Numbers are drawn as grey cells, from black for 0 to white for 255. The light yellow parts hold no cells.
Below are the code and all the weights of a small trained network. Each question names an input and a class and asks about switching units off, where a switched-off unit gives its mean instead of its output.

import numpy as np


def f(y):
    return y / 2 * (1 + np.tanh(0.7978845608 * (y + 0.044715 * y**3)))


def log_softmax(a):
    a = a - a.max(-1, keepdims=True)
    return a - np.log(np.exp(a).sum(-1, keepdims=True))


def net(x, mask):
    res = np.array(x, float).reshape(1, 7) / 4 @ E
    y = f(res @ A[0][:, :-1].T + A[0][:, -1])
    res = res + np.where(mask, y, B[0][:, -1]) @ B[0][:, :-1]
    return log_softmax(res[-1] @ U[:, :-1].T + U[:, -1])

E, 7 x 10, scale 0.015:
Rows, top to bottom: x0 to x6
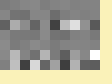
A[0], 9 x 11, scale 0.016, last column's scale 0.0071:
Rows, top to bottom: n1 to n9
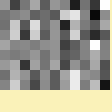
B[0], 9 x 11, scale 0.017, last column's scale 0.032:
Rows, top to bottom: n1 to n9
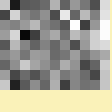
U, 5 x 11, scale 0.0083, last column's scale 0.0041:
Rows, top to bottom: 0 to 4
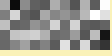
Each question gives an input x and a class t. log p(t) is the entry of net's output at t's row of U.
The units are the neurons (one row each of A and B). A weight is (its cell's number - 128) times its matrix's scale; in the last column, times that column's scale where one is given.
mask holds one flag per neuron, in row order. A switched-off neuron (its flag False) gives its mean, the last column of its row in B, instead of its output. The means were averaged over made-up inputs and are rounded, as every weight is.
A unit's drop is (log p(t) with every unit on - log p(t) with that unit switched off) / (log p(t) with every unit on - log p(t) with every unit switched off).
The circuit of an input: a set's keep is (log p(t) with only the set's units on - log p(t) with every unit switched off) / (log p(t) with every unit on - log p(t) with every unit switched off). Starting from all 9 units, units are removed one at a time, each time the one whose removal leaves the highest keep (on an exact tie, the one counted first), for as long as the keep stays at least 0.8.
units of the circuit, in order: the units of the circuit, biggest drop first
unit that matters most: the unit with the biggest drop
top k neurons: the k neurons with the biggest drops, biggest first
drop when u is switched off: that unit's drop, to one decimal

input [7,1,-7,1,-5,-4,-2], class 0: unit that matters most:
n3
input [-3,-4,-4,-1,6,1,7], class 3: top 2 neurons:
n3, n7
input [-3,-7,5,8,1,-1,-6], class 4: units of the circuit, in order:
n2, n4
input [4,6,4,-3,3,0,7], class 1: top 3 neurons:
n4, n1, n2
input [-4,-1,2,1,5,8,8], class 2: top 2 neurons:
n9, n3
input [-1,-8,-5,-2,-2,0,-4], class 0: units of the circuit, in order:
n4, n3
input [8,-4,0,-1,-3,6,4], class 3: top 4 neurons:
n1, n5, n7, n3
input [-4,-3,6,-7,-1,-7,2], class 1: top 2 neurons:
n4, n2
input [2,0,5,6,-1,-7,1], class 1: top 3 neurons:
n4, n2, n7
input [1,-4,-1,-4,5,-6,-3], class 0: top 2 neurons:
n1, n3
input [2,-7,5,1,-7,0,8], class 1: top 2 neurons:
n4, n2
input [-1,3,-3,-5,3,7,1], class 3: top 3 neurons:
n4, n7, n2
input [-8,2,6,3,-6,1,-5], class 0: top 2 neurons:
n9, n8
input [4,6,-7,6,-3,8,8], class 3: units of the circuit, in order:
n7
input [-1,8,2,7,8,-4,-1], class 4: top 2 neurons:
n4, n2
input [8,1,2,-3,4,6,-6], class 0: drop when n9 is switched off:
0.1
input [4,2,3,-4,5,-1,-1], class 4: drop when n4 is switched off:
0.5
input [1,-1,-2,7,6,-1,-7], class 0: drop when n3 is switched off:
0.3
